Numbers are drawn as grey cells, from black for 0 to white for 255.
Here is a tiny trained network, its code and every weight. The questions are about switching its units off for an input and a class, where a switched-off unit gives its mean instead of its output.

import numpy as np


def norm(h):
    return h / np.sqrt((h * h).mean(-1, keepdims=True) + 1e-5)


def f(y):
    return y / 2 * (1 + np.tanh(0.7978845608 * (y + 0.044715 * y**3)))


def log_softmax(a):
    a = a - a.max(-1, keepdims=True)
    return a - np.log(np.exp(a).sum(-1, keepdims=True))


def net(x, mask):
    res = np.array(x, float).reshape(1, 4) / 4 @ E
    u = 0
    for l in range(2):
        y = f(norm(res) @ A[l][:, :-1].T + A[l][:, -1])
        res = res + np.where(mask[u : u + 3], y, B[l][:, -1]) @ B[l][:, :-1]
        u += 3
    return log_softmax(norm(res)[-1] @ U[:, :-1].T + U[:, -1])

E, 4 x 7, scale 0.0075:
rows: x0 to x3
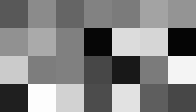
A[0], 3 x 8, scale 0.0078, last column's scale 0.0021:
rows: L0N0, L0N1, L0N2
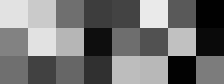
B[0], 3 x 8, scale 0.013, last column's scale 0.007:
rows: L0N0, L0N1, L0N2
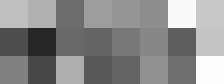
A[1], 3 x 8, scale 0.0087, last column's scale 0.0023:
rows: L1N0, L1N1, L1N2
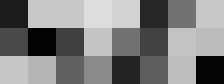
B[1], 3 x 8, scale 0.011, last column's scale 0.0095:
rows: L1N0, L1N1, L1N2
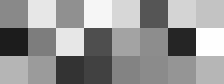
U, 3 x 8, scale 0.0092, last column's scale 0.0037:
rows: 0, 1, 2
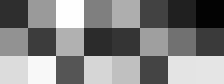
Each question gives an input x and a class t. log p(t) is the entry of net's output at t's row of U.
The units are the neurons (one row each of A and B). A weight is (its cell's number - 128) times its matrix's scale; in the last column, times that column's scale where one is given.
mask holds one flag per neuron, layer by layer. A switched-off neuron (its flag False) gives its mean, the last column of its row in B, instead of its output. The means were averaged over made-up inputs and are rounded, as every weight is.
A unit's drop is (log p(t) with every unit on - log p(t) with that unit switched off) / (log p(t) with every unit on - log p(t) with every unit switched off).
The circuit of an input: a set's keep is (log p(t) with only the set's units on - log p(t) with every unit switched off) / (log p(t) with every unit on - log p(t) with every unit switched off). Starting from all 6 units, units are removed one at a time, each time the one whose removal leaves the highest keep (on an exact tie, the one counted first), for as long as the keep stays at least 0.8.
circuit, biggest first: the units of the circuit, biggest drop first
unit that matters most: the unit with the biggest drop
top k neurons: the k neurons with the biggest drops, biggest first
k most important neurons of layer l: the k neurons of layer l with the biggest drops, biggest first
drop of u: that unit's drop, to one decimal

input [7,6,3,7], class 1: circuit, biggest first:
[L1N0 L1N1 L0N1]
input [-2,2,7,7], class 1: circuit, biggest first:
[L1N0 L1N1]
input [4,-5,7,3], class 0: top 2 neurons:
[L1N1 L0N1]
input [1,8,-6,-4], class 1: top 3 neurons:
[L1N1 L0N2 L1N0]
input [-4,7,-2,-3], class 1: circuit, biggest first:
[L0N2 L1N1]
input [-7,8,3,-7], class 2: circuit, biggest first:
[L0N0]
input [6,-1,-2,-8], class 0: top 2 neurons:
[L1N1 L0N0]
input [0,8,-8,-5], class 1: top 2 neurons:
[L1N1 L0N2]
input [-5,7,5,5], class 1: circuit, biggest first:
[L1N1 L1N0]
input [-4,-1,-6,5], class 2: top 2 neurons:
[L1N0 L1N1]
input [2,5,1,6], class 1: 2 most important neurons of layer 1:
[L1N0 L1N1]
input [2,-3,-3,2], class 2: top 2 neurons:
[L1N0 L0N1]
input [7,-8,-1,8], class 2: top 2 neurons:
[L1N0 L0N2]
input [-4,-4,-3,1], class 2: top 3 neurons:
[L1N0 L0N1 L0N2]
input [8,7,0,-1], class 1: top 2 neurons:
[L0N2 L1N0]
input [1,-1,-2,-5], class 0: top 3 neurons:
[L1N1 L0N0 L0N2]
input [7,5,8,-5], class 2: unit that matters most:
L0N0
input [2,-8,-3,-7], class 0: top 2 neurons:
[L1N1 L0N0]
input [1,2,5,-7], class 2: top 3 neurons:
[L0N1 L0N2 L0N0]
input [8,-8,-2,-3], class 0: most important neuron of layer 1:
[L1N1]
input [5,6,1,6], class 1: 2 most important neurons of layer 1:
[L1N0 L1N1]
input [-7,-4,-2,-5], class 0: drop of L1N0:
-0.1
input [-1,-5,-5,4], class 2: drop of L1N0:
0.3
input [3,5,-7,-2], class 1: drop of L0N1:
0.0
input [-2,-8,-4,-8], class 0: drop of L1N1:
1.1
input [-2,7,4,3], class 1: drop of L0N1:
0.1
